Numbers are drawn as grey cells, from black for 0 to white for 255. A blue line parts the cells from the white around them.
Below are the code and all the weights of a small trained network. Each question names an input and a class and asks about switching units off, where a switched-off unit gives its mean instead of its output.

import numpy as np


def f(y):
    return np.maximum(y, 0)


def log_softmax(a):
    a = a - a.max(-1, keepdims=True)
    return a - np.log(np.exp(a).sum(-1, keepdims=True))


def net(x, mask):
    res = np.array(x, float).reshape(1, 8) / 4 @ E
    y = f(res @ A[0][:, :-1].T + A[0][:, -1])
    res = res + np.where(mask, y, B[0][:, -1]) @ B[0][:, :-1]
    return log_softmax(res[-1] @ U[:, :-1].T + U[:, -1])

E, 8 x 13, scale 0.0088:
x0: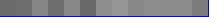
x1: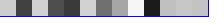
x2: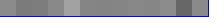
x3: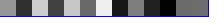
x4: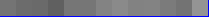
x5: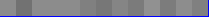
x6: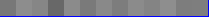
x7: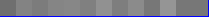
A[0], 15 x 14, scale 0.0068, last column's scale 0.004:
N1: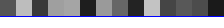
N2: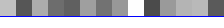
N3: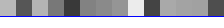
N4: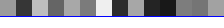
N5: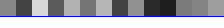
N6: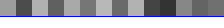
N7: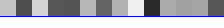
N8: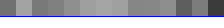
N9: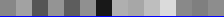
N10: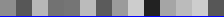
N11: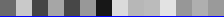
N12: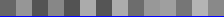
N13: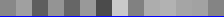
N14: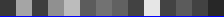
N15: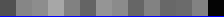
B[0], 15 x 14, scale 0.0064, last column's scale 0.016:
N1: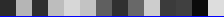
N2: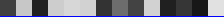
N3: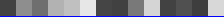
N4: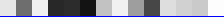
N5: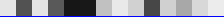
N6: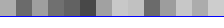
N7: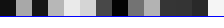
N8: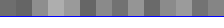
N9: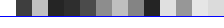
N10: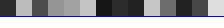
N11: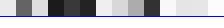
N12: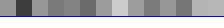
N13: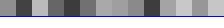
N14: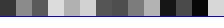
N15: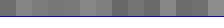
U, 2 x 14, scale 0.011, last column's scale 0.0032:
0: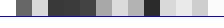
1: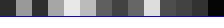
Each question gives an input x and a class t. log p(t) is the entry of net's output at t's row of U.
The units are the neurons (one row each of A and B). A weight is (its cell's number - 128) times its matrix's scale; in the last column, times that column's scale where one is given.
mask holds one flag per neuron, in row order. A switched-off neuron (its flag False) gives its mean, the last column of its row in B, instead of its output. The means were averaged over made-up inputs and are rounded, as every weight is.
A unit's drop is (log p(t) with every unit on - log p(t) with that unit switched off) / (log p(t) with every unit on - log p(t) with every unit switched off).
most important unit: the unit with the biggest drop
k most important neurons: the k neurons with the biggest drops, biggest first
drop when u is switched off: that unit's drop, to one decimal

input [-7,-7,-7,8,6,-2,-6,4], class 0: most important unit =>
N4
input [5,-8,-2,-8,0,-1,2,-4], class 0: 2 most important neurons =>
(N11; N9)
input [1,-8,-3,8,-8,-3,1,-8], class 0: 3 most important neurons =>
(N4; N5; N7)
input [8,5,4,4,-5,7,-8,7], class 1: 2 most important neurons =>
(N7; N11)
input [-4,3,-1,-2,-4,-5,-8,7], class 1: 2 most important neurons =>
(N4; N5)
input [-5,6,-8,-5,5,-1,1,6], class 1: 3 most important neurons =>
(N7; N2; N4)
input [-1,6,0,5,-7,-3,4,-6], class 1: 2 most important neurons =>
(N7; N2)
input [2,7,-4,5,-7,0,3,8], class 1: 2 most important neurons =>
(N7; N2)
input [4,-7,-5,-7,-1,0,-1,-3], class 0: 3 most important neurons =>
(N11; N9; N7)
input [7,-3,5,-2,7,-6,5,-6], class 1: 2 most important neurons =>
(N4; N5)
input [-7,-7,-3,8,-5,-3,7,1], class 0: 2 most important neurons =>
(N4; N5)
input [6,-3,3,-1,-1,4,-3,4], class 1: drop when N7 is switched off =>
0.0
